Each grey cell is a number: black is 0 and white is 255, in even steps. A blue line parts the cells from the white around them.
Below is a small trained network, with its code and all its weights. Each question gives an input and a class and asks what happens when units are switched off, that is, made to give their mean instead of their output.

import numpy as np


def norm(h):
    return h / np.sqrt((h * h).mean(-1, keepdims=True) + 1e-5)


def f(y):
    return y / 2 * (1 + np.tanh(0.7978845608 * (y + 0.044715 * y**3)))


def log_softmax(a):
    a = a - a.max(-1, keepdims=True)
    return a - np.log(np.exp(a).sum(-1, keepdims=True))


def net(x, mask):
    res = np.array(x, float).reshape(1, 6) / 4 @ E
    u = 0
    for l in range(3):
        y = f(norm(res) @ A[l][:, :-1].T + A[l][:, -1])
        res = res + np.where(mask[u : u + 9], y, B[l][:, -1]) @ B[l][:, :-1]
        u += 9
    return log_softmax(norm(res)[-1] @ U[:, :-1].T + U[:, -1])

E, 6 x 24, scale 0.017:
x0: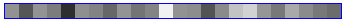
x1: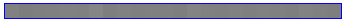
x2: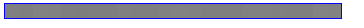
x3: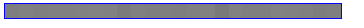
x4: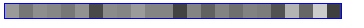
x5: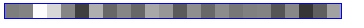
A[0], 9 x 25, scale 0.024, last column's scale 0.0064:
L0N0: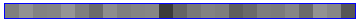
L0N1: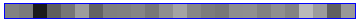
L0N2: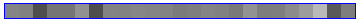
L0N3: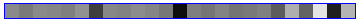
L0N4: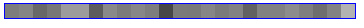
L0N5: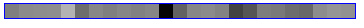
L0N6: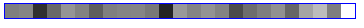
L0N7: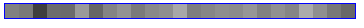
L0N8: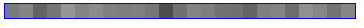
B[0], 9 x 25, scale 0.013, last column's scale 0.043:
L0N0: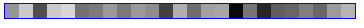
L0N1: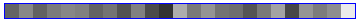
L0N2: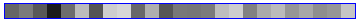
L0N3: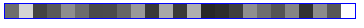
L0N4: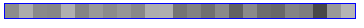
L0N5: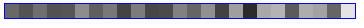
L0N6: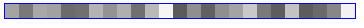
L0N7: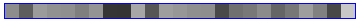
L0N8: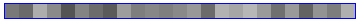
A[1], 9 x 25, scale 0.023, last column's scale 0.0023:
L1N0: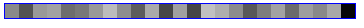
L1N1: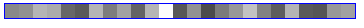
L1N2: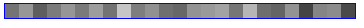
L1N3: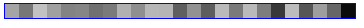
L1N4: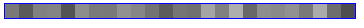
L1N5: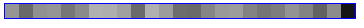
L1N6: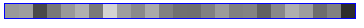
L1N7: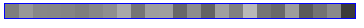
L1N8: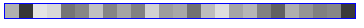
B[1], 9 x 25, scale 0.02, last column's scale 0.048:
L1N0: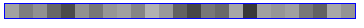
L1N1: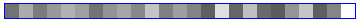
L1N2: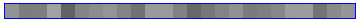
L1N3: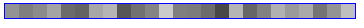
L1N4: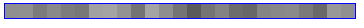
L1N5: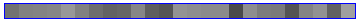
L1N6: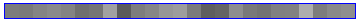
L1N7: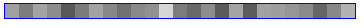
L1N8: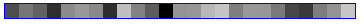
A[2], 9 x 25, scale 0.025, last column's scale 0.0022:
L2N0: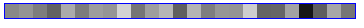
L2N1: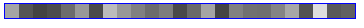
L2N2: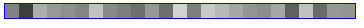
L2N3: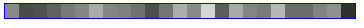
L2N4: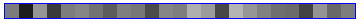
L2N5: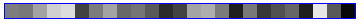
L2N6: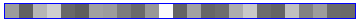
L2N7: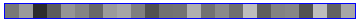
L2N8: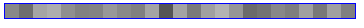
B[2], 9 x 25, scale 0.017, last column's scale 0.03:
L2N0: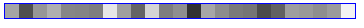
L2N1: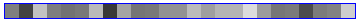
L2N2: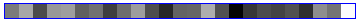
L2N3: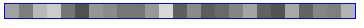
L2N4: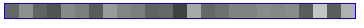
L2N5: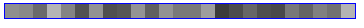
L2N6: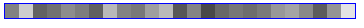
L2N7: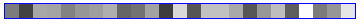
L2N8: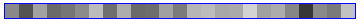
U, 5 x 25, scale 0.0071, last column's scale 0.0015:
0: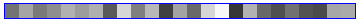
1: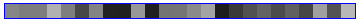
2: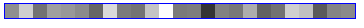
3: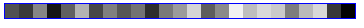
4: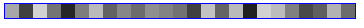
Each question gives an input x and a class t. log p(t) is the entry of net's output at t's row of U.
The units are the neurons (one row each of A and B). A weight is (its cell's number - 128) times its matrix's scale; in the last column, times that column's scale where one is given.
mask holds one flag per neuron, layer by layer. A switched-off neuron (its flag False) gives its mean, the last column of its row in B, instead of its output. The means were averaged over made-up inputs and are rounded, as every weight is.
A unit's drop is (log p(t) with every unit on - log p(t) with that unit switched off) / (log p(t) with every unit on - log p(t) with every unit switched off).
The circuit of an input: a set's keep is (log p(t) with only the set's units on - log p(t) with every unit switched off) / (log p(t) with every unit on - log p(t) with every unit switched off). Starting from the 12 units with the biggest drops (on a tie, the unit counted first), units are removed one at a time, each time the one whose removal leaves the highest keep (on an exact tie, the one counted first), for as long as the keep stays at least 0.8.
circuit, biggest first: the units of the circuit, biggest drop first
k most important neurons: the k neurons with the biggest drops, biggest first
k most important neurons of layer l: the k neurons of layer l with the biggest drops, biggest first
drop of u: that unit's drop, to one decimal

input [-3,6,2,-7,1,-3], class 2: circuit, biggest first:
(L0N6)
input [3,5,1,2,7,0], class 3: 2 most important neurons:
(L0N6 L1N1)
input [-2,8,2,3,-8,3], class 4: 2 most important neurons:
(L0N6 L0N3)
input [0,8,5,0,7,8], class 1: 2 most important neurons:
(L0N6 L1N1)
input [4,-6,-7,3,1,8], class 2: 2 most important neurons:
(L0N1 L0N5)
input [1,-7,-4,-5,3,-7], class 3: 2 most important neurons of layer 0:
(L0N1 L0N2)
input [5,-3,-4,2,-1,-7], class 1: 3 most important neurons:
(L0N7 L0N3 L1N1)
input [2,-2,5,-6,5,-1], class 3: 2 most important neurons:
(L0N2 L0N6)
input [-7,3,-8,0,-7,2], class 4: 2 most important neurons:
(L0N5 L0N3)
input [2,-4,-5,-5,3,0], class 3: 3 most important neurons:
(L0N6 L1N1 L0N2)
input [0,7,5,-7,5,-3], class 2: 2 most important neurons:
(L0N5 L0N6)
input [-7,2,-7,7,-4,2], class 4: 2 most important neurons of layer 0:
(L0N5 L0N3)
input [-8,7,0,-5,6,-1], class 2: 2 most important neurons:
(L0N6 L0N1)
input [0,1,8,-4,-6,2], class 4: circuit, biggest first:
(L1N1)
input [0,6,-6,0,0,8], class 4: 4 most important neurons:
(L0N6 L0N3 L0N7 L1N1)
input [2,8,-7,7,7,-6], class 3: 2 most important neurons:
(L0N1 L0N2)
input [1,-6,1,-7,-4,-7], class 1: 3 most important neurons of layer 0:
(L0N1 L0N3 L0N7)
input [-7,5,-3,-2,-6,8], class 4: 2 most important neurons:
(L0N3 L1N0)
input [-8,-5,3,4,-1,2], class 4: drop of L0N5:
0.9
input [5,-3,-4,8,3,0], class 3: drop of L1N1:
0.2
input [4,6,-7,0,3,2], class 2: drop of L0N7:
0.0
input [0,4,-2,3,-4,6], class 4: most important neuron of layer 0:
(L0N6)
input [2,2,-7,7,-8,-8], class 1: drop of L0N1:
1.1
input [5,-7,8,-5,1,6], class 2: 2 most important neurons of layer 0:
(L0N1 L0N5)
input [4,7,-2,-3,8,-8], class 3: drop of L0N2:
0.1
